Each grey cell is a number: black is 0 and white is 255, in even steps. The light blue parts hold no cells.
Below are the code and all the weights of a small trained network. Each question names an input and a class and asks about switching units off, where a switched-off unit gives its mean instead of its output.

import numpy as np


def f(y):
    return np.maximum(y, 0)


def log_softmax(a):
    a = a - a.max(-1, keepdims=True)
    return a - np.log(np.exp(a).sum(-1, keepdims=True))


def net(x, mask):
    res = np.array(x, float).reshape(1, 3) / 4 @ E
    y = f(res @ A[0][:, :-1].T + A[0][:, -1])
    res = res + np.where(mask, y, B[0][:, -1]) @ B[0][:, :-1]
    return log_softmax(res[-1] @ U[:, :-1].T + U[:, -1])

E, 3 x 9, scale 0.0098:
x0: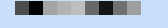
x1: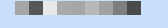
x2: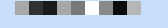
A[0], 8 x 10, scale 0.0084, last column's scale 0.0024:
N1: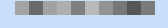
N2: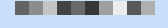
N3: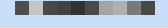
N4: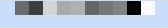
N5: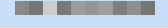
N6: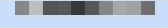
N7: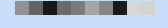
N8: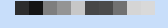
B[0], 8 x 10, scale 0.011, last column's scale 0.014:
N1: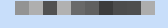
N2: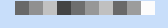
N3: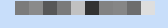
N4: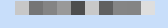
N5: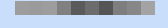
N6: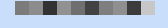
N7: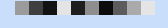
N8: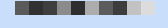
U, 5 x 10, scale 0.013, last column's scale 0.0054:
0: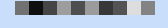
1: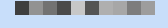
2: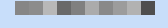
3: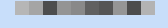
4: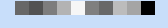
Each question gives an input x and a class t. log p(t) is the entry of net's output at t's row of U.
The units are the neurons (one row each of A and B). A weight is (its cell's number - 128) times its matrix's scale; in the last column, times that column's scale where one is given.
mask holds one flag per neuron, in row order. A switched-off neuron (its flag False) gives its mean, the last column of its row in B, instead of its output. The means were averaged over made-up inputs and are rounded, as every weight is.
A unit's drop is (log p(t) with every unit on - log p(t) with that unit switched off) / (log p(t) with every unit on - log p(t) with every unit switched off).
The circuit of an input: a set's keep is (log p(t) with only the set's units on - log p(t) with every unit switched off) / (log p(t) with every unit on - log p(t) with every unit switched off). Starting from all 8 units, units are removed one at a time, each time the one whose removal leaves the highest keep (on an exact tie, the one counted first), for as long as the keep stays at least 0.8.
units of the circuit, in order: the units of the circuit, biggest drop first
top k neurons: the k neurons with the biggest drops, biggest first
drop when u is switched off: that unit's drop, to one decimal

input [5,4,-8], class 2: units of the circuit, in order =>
[N2]
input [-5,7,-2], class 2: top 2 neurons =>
[N7, N6]
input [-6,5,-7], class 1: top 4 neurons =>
[N2, N3, N7, N8]
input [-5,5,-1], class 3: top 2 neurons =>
[N1, N8]
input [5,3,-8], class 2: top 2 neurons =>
[N7, N2]
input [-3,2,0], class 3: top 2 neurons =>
[N8, N2]
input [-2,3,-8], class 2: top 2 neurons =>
[N2, N4]
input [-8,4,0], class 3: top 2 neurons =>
[N1, N2]
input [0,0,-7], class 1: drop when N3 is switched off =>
0.1
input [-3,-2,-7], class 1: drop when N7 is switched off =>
0.0
